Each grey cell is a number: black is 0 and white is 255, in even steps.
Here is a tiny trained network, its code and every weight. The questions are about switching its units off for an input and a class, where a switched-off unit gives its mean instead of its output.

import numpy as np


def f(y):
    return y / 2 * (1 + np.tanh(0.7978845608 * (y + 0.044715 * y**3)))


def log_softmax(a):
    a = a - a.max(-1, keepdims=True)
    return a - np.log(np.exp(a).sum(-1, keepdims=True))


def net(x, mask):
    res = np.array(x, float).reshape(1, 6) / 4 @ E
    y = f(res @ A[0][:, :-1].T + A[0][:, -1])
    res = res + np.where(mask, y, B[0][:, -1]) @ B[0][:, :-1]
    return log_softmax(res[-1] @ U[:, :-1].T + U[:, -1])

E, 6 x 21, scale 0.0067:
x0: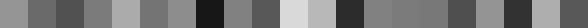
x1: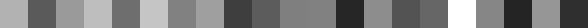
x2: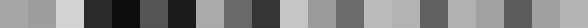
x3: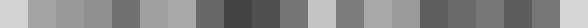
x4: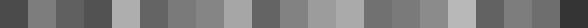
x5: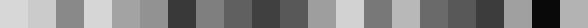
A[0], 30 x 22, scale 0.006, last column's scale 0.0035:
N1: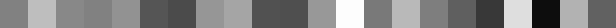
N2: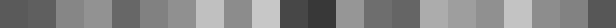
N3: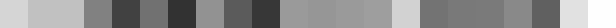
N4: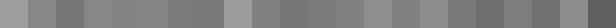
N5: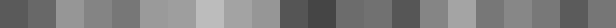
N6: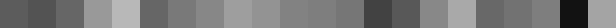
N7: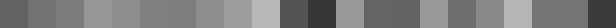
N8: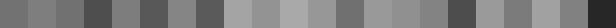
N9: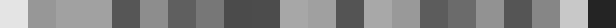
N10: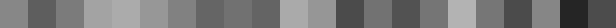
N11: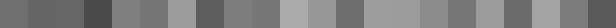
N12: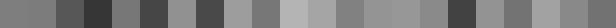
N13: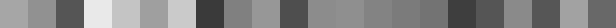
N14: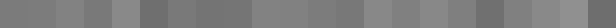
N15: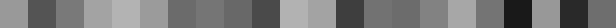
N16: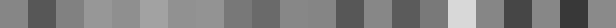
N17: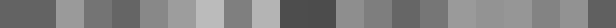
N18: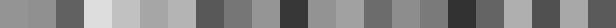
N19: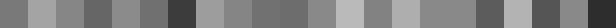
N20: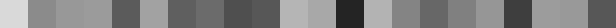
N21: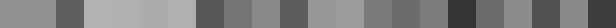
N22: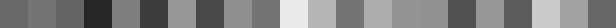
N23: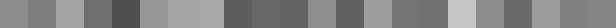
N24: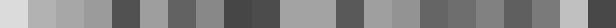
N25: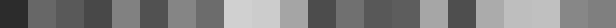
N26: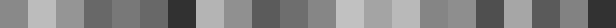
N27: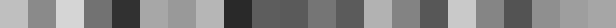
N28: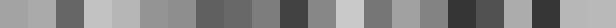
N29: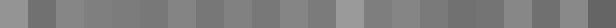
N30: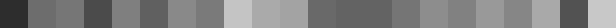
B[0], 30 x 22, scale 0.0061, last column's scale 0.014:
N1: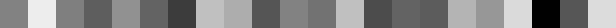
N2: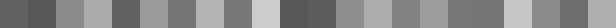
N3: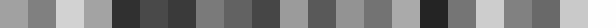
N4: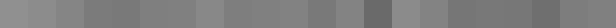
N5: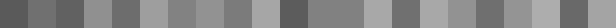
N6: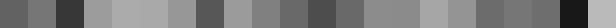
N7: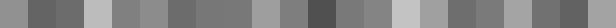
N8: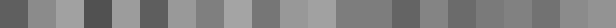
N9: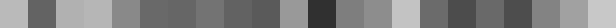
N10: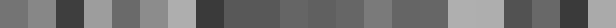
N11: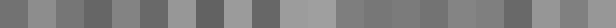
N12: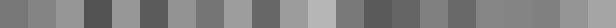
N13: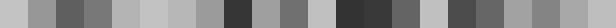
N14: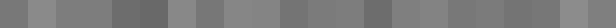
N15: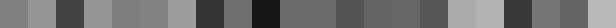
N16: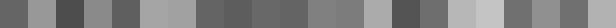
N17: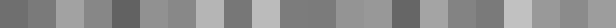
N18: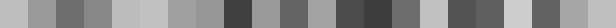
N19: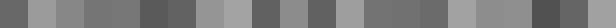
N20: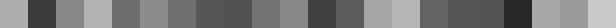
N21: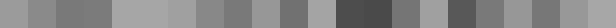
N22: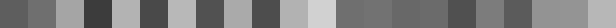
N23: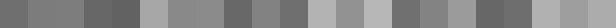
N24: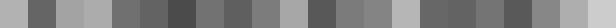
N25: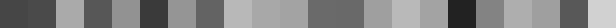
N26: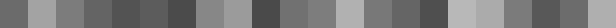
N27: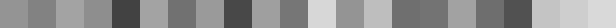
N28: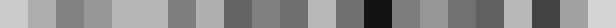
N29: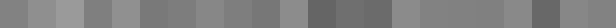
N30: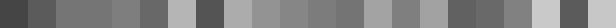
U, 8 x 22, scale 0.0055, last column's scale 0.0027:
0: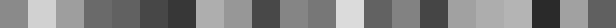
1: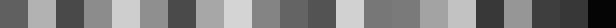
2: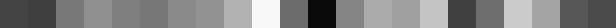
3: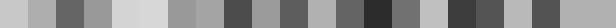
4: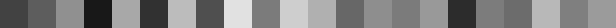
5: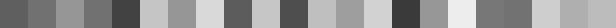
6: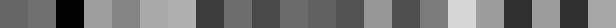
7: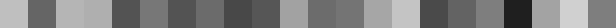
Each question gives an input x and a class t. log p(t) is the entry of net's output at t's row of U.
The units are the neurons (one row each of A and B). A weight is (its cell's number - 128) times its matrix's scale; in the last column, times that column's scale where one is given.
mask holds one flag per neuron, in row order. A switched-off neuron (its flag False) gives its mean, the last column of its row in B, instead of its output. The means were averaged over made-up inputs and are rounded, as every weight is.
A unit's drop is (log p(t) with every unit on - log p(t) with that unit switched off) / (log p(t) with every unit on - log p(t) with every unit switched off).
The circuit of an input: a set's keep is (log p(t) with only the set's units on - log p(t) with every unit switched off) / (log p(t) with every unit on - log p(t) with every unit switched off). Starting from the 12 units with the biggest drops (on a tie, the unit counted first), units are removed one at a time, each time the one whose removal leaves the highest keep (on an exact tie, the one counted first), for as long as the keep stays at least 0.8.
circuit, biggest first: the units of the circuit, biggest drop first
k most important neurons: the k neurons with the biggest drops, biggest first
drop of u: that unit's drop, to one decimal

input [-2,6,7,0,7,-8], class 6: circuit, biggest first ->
(N15)
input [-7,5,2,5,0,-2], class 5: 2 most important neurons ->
(N27, N23)
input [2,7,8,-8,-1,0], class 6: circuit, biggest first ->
(N15, N16)
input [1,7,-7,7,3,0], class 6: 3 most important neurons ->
(N15, N10, N16)
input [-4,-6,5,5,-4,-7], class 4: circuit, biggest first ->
(N22, N25)
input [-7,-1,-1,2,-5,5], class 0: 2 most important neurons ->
(N1, N3)
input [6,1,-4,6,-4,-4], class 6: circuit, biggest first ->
(N3, N15)
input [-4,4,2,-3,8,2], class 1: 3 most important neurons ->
(N3, N20, N27)
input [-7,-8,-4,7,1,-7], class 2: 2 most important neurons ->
(N25, N2)
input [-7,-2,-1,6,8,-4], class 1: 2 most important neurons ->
(N3, N27)
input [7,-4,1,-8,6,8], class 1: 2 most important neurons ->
(N3, N6)
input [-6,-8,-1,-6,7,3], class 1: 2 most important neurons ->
(N3, N1)
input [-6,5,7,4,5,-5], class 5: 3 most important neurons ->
(N27, N23, N16)
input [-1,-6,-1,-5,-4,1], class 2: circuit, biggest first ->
(N25)
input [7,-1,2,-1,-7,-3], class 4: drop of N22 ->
0.1
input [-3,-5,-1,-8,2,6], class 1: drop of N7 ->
0.2
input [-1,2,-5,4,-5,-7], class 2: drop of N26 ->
0.2
